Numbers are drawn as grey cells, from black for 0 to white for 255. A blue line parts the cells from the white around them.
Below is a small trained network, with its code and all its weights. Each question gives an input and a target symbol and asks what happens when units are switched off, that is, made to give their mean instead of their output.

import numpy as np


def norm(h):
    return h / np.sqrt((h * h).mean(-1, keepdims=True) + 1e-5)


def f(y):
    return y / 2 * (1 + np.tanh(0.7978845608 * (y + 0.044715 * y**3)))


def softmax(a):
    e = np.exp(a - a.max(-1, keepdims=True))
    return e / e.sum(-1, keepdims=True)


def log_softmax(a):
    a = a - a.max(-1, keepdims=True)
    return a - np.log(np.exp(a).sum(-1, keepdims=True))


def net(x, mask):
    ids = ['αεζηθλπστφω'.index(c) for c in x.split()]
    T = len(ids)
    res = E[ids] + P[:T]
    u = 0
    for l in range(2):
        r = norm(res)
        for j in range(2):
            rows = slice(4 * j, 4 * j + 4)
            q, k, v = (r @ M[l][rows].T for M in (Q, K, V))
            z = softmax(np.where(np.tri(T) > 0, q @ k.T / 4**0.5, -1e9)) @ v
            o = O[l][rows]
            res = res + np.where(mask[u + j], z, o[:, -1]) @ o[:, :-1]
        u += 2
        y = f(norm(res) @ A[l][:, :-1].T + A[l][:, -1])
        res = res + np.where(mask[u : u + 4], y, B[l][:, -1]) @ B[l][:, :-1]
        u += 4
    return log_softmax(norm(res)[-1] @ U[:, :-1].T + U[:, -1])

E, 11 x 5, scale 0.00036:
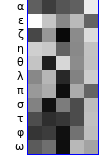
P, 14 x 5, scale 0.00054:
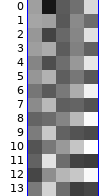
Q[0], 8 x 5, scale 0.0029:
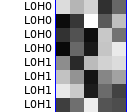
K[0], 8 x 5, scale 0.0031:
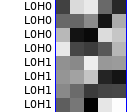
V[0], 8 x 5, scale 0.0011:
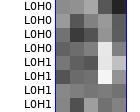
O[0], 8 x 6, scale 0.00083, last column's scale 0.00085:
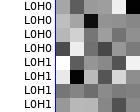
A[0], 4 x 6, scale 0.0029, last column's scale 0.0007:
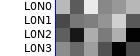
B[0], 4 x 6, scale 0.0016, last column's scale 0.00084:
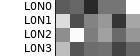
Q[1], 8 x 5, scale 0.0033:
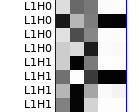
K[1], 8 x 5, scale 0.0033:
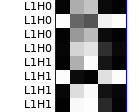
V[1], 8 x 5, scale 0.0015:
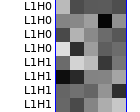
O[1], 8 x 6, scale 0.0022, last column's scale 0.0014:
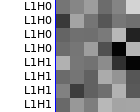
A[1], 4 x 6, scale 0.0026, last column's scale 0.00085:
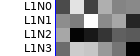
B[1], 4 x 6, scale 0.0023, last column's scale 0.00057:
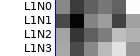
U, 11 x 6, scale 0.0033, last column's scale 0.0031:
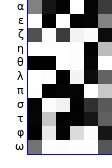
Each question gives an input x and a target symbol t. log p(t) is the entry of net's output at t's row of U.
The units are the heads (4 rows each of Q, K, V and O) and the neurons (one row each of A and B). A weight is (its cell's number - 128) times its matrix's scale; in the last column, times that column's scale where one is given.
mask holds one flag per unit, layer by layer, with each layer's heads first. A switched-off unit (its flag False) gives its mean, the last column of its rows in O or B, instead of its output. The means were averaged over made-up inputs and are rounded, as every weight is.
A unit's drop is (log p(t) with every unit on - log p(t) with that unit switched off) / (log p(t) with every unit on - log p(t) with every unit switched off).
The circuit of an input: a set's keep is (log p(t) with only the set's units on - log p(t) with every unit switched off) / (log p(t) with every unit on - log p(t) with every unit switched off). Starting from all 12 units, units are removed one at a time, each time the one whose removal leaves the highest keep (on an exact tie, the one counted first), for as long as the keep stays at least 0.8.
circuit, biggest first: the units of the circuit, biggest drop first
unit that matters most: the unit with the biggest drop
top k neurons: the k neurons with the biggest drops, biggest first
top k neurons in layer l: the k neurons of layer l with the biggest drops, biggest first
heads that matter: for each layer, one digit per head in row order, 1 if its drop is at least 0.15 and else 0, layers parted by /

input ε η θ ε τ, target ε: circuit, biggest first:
L1H1, L0N1
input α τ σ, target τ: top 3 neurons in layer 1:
L1N2, L1N0, L1N1
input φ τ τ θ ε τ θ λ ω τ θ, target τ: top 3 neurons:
L0N0, L0N2, L0N1
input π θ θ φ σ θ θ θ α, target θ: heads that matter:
00 / 10
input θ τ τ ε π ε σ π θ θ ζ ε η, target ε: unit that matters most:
L1H1
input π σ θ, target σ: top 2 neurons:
L0N2, L0N0
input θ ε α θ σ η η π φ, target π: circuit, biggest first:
L1H1, L1N2
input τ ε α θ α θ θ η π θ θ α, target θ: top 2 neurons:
L0N0, L1N1
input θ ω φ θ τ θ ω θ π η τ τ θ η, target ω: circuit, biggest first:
L0N0, L1N3, L1H1
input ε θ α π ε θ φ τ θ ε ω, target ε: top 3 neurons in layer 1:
L1N2, L1N3, L1N0
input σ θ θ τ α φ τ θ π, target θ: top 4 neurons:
L0N0, L0N2, L0N3, L1N2
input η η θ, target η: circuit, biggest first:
L0N2, L1N2
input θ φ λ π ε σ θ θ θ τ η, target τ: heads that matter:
01 / 11
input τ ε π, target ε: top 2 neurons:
L0N0, L0N2
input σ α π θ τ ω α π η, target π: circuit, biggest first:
L1H1
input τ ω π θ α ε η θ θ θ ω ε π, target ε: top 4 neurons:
L0N1, L0N2, L0N0, L0N3
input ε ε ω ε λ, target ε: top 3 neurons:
L0N0, L0N1, L0N2
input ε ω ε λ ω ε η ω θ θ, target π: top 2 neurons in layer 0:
L0N0, L0N3
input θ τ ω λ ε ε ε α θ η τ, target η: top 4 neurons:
L0N2, L0N1, L0N0, L1N2
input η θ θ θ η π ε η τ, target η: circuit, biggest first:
L0N2, L0N1, L1H1, L1N0
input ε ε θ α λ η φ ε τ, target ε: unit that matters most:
L0N1
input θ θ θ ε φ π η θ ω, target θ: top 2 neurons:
L0N0, L0N3
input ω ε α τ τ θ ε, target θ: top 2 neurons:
L0N2, L0N3
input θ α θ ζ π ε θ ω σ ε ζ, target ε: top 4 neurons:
L0N1, L0N0, L0N2, L0N3
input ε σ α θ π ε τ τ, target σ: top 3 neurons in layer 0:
L0N0, L0N1, L0N2
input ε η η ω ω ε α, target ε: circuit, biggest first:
L0N1, L1H1
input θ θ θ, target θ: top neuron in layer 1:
L1N1
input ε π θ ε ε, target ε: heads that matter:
10 / 01
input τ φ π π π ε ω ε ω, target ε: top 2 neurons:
L0N0, L0N1
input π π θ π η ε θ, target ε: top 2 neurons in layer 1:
L1N3, L1N1
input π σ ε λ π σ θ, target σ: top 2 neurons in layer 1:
L1N0, L1N1
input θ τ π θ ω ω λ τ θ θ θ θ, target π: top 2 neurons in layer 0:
L0N3, L0N0
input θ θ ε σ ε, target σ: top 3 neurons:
L0N3, L0N0, L0N1
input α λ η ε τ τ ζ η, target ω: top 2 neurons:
L0N0, L1N3
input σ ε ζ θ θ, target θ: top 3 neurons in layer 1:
L1N1, L1N2, L1N0
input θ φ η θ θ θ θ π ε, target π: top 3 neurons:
L0N0, L0N1, L0N2
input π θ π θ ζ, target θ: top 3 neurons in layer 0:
L0N0, L0N1, L0N3
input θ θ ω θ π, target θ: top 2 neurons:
L0N0, L1N1
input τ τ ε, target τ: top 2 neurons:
L0N1, L0N0
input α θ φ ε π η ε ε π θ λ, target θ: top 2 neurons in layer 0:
L0N3, L0N0
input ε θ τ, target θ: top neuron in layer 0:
L0N0
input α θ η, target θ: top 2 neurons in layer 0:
L0N3, L0N2
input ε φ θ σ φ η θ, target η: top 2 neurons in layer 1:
L1N0, L1N3
